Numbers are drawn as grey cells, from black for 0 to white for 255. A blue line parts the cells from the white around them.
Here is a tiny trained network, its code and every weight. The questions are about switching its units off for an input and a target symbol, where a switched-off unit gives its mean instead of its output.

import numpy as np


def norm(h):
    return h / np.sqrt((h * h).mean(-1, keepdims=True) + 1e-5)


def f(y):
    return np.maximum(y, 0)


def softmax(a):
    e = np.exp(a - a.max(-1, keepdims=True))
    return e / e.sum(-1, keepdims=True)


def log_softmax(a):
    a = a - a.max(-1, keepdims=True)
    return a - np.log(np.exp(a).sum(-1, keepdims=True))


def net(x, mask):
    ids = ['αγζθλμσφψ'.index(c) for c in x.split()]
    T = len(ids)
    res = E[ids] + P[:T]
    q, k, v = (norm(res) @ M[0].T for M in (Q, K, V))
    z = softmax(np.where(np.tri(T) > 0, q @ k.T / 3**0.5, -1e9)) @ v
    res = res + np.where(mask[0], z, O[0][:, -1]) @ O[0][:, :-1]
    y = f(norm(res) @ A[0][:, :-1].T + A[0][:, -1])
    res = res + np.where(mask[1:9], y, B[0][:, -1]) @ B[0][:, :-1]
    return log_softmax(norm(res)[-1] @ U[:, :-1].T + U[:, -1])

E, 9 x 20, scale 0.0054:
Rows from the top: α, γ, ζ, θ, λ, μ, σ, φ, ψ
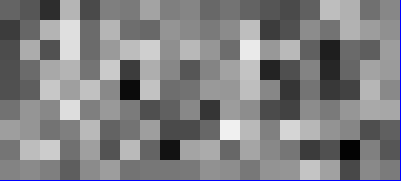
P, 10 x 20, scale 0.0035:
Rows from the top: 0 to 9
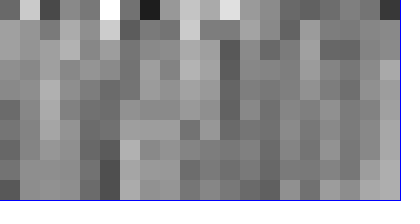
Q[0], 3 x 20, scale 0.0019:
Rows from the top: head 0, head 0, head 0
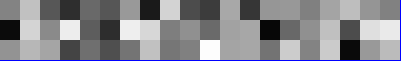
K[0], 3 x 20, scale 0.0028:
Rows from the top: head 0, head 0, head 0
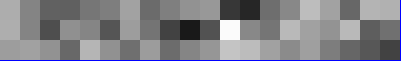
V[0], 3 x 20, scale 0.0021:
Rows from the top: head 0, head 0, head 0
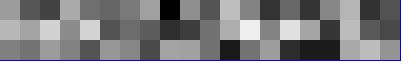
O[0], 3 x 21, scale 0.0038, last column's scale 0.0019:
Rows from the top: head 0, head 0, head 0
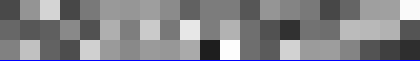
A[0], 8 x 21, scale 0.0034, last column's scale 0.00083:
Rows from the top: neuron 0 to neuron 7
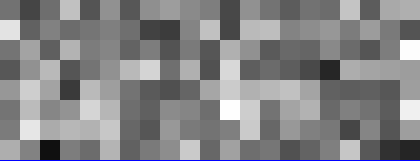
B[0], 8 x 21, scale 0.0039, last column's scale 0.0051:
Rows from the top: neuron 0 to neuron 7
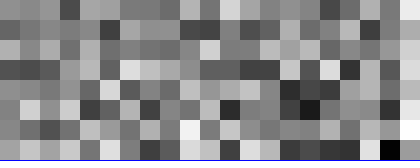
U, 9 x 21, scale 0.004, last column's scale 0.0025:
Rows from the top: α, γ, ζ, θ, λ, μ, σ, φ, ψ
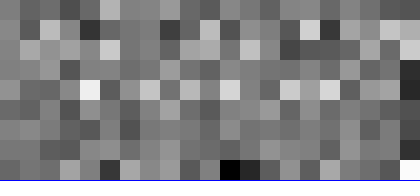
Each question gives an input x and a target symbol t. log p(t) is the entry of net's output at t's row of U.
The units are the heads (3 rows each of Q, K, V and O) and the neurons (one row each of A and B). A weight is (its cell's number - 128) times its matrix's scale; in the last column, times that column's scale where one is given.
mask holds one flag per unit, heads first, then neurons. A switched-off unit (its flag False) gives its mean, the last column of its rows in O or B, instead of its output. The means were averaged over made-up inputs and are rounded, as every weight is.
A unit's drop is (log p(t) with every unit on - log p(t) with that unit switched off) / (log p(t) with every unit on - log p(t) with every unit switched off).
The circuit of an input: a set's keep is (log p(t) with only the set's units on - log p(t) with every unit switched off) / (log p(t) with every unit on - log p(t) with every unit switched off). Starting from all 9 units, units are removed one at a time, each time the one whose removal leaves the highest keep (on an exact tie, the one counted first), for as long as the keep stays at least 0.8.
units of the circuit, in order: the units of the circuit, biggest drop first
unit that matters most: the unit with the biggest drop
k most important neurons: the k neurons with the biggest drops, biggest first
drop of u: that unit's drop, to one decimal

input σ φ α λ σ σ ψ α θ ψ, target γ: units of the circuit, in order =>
[head 0]
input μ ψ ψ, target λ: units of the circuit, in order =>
[head 0; neuron 5; neuron 1]
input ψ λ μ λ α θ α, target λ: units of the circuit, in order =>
[neuron 5; head 0]
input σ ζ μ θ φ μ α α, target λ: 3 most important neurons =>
[neuron 5; neuron 0; neuron 4]
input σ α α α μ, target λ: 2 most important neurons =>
[neuron 5; neuron 3]
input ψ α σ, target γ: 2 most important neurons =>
[neuron 6; neuron 3]
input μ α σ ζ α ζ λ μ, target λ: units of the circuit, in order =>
[neuron 3; neuron 5]
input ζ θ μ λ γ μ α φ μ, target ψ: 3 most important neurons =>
[neuron 5; neuron 0; neuron 3]
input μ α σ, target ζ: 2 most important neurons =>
[neuron 4; neuron 5]
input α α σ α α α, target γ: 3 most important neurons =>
[neuron 3; neuron 6; neuron 5]
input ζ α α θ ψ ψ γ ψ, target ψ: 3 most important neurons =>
[neuron 1; neuron 0; neuron 6]
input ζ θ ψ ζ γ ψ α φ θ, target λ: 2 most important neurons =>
[neuron 3; neuron 6]
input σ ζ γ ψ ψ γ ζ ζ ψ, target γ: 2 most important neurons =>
[neuron 3; neuron 6]
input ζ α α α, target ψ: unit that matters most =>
head 0
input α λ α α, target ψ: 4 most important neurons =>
[neuron 6; neuron 0; neuron 4; neuron 2]
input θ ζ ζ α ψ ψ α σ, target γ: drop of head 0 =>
0.5
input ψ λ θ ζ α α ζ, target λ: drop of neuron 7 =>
0.2
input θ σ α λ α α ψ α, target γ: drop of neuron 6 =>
0.6
